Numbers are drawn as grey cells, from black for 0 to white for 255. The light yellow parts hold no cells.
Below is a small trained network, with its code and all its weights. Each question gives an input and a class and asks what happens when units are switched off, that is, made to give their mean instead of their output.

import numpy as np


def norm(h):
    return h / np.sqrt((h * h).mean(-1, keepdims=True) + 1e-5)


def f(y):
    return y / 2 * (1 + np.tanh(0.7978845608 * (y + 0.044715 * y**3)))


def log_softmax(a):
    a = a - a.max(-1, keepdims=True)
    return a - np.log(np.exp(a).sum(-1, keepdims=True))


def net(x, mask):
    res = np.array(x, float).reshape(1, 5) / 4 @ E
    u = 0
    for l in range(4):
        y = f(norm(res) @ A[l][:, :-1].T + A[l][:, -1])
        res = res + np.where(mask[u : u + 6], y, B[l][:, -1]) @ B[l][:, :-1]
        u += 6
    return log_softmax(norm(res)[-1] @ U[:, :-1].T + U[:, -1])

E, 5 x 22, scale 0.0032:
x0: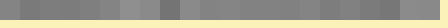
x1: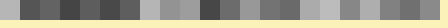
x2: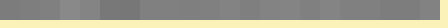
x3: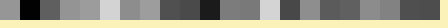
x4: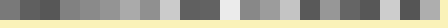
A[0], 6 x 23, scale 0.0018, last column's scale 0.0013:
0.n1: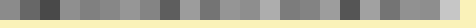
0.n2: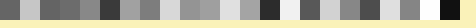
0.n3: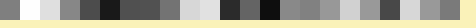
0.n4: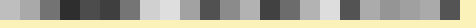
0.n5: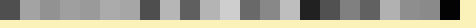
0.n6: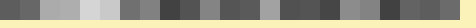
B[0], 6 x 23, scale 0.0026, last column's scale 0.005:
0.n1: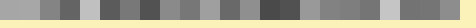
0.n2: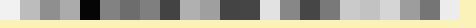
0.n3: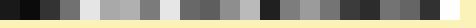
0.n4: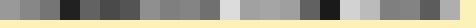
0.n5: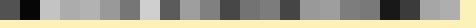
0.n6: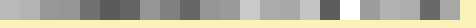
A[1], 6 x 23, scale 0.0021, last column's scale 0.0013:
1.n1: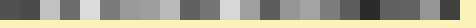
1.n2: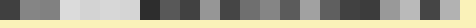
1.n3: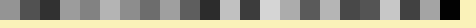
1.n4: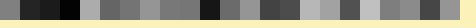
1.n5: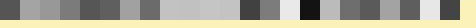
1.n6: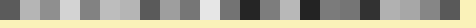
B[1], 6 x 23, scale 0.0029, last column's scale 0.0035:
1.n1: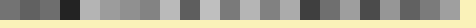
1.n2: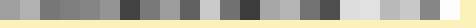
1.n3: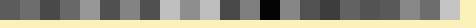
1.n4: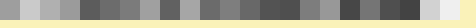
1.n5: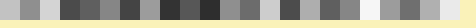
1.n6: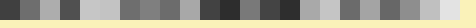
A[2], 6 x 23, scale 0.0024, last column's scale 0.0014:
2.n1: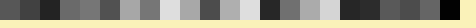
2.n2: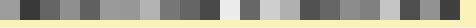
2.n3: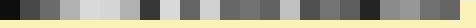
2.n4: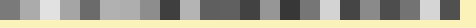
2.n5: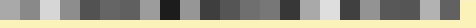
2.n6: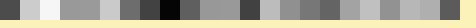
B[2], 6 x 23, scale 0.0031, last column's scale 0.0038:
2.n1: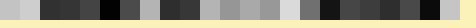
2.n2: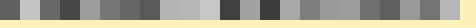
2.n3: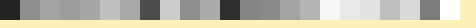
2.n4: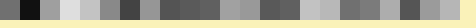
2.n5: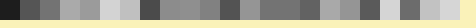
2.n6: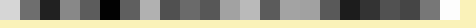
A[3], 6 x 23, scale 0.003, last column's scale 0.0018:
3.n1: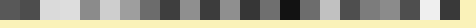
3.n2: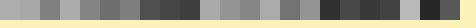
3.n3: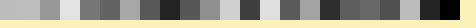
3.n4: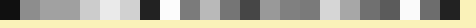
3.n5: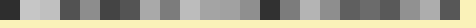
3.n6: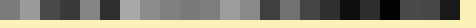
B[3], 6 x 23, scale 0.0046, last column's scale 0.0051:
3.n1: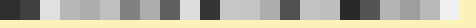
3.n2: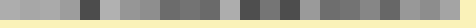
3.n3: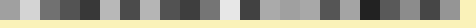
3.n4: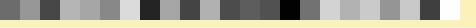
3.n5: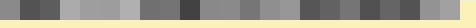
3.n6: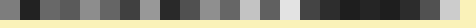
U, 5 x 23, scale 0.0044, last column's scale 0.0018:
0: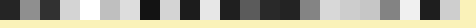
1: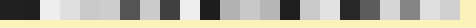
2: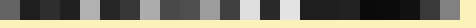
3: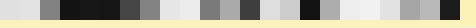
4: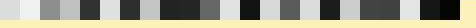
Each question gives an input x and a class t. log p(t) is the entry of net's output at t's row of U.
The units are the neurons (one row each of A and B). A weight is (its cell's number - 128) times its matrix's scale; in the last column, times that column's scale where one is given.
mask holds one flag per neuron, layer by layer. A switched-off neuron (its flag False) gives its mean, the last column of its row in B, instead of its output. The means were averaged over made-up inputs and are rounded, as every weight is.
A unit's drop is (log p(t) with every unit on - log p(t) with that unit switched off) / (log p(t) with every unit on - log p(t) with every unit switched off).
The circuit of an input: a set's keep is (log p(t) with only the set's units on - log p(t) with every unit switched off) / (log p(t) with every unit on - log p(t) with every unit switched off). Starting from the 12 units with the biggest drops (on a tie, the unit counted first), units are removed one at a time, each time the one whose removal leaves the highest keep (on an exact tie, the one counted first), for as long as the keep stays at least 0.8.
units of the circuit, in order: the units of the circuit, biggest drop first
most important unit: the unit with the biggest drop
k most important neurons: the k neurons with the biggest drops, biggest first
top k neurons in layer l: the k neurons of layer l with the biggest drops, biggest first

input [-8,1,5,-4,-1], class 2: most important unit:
2.n1
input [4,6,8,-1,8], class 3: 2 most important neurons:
(0.n3; 0.n2)
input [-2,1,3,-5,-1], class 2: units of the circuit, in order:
(2.n1; 0.n3)
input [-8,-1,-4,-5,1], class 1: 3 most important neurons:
(0.n2; 1.n5; 1.n6)
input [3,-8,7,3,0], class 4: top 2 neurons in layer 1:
(1.n2; 1.n3)
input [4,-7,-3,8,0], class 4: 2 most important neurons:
(0.n3; 0.n6)
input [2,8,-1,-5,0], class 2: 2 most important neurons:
(0.n3; 1.n2)
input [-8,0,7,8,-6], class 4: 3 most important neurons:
(0.n6; 1.n6; 0.n5)
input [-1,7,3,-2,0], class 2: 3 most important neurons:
(1.n2; 1.n5; 2.n3)
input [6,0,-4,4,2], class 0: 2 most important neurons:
(0.n4; 2.n3)
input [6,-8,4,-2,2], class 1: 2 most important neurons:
(1.n6; 0.n3)
